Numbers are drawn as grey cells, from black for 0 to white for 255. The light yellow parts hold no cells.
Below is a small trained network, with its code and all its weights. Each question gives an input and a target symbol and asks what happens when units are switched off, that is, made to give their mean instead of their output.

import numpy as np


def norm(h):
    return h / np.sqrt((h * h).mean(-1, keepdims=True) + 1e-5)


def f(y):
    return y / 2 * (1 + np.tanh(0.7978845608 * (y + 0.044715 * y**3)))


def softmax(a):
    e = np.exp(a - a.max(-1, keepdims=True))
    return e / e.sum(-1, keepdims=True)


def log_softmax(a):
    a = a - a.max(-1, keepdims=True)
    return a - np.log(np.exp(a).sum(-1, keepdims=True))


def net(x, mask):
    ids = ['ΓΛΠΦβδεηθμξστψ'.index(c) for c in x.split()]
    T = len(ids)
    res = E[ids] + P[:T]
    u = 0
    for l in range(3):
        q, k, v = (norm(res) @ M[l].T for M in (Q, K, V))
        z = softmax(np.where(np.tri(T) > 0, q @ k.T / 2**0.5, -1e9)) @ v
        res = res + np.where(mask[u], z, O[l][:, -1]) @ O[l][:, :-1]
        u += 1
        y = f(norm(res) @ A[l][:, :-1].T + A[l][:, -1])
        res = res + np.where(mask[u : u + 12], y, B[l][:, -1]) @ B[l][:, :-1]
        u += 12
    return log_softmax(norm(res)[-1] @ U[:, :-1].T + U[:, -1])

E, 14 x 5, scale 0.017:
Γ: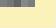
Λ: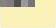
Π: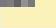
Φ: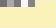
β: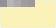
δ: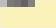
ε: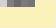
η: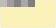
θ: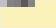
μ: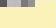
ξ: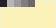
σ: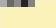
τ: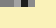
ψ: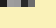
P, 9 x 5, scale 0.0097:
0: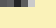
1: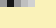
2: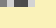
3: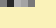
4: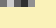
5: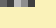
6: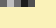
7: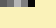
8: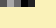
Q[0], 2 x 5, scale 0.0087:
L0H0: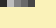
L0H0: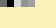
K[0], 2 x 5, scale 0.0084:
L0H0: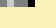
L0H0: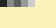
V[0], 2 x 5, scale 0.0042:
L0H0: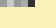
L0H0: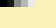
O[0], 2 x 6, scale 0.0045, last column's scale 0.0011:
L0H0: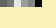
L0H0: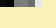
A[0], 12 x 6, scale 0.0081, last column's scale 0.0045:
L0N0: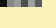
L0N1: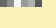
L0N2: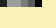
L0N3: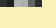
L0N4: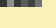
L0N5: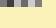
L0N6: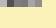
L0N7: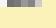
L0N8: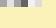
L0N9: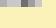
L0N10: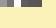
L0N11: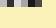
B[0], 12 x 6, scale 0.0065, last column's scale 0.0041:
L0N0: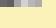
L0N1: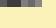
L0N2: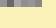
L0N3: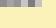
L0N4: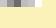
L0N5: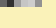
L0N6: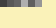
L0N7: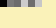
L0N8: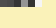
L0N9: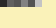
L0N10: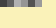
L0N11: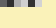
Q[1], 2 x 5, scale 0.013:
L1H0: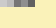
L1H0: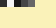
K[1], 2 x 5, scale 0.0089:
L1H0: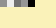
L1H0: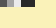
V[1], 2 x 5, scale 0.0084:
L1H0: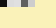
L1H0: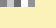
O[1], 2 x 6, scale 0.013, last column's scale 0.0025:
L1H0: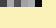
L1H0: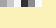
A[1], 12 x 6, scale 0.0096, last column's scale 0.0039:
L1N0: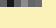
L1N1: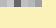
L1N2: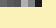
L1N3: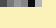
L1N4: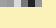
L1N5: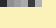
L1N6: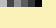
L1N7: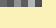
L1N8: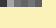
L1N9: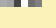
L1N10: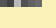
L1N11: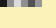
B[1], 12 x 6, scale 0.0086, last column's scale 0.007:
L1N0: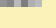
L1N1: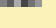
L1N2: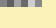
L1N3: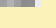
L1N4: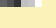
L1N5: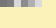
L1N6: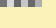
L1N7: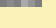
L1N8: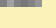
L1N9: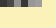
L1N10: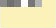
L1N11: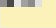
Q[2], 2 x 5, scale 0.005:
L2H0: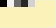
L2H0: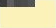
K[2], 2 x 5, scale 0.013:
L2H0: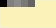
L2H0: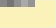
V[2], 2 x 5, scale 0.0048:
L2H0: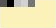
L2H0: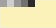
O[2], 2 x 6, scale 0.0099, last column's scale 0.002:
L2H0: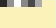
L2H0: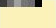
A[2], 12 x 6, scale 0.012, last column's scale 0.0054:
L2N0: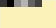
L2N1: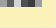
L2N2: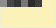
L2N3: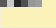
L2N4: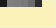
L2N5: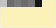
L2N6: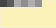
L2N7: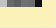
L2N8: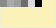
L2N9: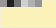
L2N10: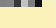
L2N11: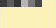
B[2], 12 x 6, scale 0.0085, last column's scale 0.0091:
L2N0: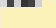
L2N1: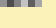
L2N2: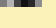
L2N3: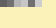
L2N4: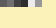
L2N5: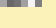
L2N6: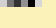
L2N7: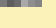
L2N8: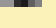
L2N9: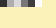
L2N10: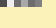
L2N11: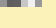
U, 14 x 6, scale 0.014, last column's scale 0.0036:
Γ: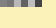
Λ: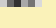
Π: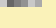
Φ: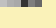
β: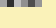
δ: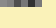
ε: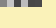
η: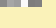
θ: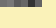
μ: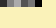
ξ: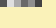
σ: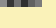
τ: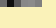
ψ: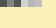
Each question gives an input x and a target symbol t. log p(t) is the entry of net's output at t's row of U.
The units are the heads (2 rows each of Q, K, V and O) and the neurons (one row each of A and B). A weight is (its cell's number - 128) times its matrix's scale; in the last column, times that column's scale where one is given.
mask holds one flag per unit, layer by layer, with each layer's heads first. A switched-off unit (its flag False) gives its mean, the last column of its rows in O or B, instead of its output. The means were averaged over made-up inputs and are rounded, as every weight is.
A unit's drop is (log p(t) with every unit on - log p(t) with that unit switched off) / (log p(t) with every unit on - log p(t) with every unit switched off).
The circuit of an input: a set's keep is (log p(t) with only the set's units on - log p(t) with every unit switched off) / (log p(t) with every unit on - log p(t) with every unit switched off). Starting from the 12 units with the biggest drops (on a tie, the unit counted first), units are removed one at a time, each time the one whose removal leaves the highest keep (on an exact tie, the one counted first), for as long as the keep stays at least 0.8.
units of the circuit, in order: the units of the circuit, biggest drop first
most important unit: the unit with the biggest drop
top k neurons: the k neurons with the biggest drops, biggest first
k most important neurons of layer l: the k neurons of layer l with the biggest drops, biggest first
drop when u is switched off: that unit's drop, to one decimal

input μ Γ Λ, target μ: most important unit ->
L0N0
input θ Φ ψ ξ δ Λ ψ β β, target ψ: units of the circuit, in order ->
(L1H0 L0N9)
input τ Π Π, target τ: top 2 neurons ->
(L1N9 L2N11)
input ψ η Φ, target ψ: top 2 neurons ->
(L0N8 L0N3)
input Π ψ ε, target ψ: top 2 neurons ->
(L0N7 L0N8)
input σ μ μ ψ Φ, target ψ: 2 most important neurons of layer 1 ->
(L1N11 L1N0)
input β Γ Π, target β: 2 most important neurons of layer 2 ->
(L2N1 L2N6)
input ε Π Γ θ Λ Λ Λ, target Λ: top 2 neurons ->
(L0N4 L2N9)
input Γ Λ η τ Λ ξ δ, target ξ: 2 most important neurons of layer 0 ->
(L0N5 L0N7)
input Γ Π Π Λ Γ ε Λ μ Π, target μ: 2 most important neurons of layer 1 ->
(L1N4 L1N1)
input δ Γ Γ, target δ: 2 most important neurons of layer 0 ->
(L0N8 L0N11)
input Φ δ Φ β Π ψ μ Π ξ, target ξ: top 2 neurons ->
(L0N0 L1N4)
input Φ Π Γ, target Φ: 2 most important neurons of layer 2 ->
(L2N8 L2N6)
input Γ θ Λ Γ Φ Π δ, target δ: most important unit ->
L1H0
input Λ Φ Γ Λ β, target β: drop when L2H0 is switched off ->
0.1
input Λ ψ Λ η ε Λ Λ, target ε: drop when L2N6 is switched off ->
0.1
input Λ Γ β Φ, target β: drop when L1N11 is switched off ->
0.0
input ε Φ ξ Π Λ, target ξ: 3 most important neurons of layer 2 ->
(L2N6 L2N3 L2N0)
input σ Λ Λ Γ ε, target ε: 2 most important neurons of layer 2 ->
(L2N0 L2N9)
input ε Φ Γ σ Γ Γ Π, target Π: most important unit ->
L0N4
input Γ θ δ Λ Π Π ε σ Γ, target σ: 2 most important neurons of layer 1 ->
(L1N9 L1N4)
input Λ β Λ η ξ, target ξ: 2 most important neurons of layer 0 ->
(L0N0 L0N4)
